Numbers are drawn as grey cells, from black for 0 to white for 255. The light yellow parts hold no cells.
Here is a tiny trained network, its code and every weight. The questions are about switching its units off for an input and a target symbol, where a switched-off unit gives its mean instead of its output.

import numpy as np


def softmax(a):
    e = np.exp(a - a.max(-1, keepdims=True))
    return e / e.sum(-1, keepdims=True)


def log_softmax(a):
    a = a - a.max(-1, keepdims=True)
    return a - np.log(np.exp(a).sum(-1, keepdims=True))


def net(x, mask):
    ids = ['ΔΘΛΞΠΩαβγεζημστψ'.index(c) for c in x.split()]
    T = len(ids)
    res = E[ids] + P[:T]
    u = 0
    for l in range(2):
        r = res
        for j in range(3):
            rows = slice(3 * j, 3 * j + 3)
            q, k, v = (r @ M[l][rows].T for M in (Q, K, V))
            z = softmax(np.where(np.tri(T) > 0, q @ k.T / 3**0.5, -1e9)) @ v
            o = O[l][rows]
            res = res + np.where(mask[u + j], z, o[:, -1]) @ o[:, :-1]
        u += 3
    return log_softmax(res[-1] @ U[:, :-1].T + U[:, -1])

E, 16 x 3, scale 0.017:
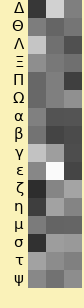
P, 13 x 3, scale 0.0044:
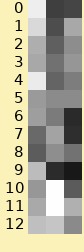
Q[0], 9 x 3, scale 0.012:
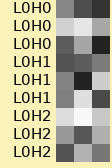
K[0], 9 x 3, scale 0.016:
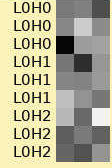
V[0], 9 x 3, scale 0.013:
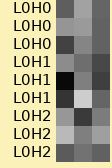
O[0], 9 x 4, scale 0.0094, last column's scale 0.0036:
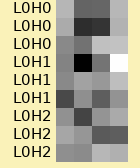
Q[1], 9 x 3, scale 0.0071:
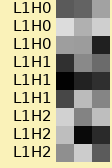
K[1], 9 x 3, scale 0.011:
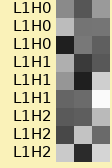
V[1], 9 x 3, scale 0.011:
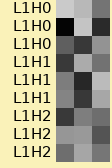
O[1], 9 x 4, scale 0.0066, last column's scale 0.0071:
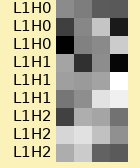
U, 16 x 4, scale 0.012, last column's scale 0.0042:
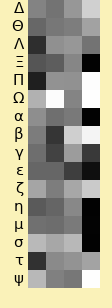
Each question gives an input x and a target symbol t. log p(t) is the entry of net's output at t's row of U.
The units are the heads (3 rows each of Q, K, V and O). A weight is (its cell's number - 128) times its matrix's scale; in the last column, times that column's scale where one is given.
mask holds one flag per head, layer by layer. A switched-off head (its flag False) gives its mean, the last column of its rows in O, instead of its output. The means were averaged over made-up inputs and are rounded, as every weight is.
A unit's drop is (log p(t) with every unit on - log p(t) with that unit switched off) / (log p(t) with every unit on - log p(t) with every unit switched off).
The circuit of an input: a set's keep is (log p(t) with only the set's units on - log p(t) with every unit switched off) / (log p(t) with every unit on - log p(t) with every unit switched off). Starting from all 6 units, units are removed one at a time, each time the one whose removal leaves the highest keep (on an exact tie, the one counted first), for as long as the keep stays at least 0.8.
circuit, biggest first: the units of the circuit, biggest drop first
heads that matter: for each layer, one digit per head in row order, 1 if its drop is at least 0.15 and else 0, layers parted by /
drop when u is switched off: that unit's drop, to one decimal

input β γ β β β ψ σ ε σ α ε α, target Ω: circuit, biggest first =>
(L0H1, L1H2)
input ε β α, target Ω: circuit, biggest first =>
(L1H2, L0H2)
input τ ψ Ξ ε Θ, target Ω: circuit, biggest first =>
(L1H2, L0H1)
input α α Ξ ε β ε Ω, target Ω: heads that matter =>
010 / 011
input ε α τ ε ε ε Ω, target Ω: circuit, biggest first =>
(L1H2, L0H2)
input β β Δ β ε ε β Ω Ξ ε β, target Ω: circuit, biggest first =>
(L0H1, L1H2)
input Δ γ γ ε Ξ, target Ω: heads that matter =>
011 / 001
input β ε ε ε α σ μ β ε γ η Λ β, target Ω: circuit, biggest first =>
(L1H2, L0H1)
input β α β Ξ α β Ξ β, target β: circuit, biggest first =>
(L0H2, L0H1)
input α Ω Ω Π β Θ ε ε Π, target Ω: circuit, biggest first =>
(L1H2, L0H1)
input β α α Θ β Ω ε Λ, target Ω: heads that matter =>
010 / 001
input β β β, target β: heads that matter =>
011 / 011
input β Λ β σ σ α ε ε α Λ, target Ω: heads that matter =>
011 / 001
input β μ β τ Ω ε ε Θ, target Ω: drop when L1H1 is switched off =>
0.2
